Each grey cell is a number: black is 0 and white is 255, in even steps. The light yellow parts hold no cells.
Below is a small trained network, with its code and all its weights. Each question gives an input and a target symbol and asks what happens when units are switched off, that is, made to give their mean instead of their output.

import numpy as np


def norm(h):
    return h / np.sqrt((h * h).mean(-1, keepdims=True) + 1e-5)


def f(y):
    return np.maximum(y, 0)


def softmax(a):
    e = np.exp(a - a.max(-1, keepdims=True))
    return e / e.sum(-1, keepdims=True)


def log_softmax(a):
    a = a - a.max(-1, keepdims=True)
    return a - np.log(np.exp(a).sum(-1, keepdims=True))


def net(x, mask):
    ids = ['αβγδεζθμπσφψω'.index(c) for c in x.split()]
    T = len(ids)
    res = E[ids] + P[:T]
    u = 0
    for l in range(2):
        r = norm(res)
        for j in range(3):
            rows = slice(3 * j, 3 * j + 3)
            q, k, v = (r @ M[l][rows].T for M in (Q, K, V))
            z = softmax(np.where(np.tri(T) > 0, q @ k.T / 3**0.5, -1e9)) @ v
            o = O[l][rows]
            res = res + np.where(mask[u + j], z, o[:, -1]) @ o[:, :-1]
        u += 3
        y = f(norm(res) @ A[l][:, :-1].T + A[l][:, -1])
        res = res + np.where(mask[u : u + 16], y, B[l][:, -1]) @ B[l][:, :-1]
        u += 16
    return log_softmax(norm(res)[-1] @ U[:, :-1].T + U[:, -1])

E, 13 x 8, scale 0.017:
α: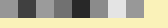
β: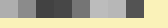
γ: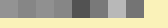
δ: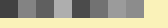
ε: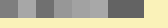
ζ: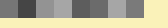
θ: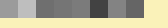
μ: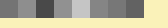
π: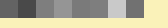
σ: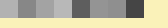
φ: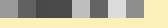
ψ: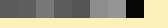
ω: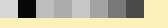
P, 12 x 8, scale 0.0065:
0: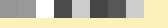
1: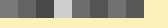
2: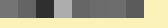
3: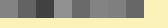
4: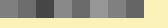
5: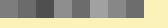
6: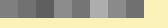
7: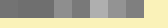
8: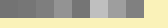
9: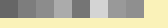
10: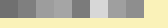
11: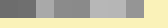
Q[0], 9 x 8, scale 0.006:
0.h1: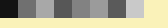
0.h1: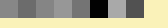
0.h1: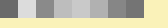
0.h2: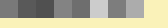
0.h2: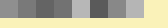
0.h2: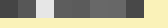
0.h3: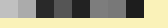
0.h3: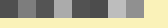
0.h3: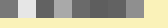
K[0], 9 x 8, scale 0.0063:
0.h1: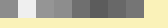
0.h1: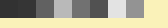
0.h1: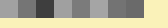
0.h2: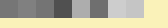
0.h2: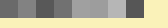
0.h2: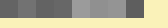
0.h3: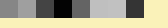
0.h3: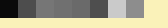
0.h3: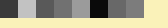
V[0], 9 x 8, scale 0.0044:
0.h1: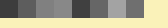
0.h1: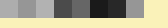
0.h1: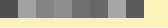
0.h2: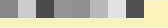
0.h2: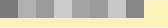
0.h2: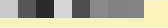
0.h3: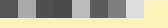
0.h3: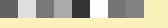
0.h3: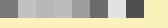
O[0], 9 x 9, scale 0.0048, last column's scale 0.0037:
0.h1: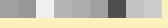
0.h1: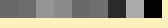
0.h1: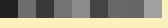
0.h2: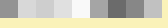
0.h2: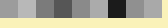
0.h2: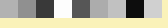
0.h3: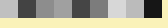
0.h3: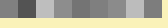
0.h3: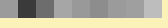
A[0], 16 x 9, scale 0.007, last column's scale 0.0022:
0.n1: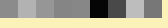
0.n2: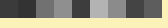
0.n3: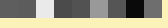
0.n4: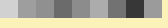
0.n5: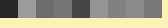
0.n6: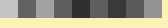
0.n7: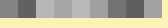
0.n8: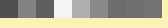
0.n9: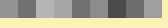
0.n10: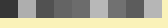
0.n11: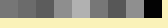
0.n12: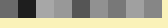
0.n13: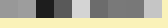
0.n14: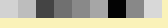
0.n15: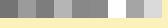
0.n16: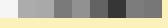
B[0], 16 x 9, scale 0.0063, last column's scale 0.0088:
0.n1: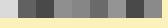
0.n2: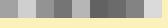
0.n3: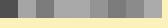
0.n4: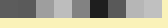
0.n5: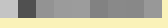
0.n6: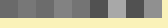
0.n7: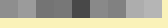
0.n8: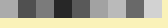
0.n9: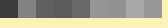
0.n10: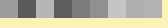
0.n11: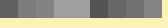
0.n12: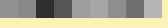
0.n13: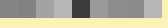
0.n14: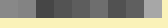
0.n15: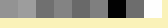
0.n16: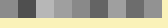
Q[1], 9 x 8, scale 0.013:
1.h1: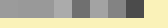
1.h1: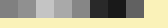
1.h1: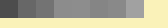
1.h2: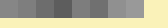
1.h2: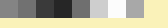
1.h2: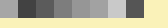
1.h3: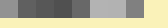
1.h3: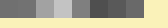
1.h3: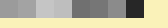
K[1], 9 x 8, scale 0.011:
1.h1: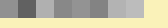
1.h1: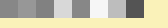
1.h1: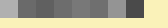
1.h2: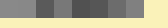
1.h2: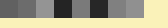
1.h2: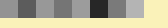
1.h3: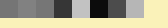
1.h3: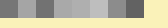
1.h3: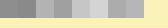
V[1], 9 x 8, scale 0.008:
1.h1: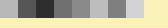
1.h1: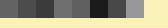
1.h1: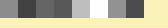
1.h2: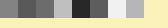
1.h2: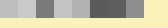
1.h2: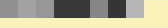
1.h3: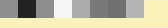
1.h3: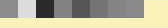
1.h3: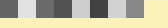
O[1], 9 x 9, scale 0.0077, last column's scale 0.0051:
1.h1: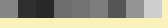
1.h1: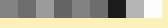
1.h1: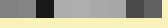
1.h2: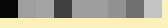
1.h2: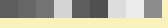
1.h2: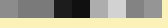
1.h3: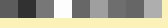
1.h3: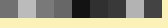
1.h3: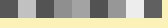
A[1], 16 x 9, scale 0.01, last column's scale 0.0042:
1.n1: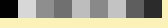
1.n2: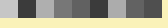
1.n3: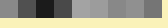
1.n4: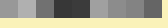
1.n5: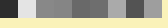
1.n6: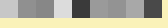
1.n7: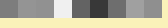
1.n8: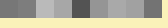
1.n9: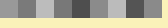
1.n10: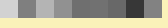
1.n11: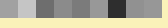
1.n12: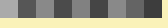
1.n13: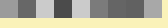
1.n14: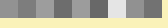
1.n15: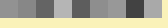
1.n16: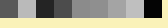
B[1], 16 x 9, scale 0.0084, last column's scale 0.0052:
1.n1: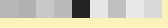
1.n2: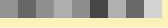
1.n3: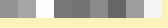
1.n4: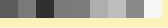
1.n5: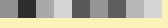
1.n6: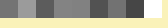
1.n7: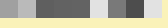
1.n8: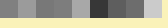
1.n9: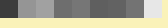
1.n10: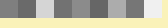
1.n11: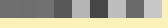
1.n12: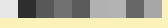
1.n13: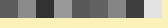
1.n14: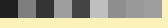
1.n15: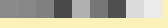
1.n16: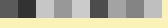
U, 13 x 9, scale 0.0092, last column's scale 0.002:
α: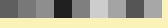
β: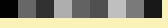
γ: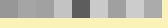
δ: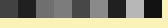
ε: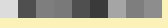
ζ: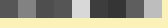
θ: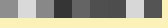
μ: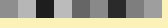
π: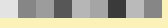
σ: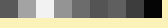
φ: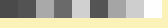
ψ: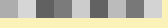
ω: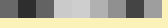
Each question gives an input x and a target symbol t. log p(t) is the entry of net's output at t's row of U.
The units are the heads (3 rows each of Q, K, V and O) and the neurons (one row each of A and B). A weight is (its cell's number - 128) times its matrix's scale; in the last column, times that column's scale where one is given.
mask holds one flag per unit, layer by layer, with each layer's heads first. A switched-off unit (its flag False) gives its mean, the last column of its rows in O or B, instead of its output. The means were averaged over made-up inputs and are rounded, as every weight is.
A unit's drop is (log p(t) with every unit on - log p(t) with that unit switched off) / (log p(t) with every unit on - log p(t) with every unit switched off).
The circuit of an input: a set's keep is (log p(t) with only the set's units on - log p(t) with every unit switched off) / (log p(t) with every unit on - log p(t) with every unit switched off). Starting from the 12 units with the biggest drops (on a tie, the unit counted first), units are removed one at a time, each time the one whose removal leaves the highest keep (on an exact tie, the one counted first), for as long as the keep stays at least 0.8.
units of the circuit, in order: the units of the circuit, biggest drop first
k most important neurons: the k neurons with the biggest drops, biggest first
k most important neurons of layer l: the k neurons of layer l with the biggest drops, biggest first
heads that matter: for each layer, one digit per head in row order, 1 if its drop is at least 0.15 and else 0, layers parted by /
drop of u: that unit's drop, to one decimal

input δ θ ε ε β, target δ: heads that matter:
000 / 000
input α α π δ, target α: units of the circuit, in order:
0.n8, 1.h2
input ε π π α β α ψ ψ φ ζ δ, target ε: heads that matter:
010 / 010
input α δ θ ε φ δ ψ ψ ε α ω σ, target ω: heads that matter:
000 / 101
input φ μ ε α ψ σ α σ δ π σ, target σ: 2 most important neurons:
0.n15, 0.n8
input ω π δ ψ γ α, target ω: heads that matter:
000 / 001
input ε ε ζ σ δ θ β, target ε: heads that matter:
010 / 010
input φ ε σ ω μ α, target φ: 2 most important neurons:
1.n16, 0.n2
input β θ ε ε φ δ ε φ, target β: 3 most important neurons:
0.n4, 0.n8, 0.n13
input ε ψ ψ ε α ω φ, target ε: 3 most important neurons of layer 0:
0.n14, 0.n2, 0.n8
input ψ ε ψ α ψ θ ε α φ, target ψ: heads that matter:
010 / 111
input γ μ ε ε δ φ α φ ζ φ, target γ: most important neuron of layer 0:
0.n15
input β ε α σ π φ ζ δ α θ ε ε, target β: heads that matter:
010 / 000
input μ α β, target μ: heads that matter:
011 / 010
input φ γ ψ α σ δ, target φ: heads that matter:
000 / 001
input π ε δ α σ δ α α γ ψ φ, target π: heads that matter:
010 / 110
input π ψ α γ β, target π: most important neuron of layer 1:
1.n3
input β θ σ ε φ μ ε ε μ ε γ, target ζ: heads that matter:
010 / 101
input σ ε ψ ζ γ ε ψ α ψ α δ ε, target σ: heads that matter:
000 / 100
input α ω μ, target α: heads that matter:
000 / 010
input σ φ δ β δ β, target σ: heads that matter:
000 / 100
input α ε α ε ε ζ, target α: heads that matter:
000 / 000
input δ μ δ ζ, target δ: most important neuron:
0.n1
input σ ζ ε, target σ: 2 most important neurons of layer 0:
0.n16, 0.n15
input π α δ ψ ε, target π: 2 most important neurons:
0.n2, 1.n3
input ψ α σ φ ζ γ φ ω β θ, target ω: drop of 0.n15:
0.6
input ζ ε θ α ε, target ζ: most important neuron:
0.n15
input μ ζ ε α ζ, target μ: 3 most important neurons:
0.n8, 0.n15, 1.n7
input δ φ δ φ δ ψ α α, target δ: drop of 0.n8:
0.2
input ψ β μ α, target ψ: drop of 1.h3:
0.2
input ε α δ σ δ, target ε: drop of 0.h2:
0.4
